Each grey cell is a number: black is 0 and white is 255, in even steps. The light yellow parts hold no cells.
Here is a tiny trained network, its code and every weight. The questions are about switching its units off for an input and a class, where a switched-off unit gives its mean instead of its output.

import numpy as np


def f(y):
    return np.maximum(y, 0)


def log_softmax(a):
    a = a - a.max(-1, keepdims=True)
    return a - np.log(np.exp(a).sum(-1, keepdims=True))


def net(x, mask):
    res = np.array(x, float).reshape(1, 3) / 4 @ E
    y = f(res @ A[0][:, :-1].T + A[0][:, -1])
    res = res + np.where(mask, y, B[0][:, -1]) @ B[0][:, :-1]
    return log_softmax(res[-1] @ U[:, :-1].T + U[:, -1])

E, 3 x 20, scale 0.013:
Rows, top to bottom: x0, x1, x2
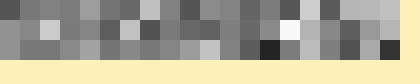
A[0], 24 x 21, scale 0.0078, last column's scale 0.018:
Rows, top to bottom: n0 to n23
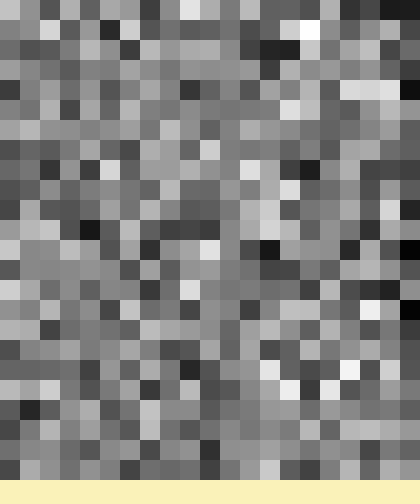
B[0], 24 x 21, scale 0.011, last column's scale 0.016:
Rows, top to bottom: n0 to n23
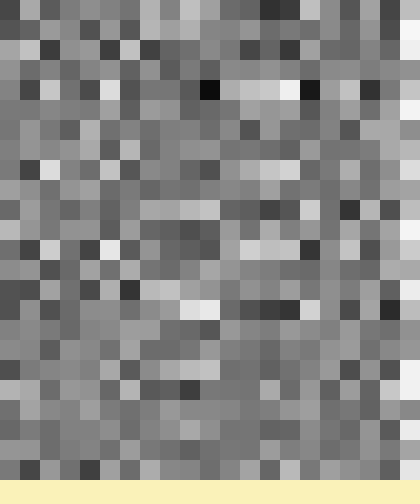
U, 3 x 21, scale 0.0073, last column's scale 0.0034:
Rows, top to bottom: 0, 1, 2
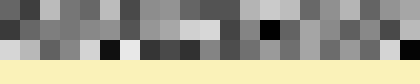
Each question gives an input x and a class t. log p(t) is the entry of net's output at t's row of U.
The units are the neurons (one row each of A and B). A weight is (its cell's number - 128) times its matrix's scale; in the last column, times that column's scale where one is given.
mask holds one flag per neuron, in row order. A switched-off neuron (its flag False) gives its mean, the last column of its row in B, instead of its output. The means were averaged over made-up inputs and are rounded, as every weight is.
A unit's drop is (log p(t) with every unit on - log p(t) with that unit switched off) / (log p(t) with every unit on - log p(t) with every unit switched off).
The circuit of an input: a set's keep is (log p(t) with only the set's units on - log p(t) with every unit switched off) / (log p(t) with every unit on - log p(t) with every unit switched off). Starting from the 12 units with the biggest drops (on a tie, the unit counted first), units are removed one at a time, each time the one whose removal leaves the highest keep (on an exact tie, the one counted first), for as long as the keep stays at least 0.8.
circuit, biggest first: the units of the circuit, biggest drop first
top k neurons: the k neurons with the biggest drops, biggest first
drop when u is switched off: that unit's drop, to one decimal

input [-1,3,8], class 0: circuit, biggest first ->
n12
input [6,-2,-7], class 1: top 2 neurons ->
n10, n18
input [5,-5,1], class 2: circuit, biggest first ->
n2, n14
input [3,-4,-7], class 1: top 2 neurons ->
n10, n18
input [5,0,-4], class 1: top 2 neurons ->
n18, n8
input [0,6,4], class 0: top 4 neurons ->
n12, n5, n18, n0
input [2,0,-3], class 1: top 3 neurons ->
n8, n12, n4
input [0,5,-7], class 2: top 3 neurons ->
n11, n19, n14
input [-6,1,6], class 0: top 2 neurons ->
n12, n15
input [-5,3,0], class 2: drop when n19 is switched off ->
0.3
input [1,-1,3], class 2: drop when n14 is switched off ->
0.2
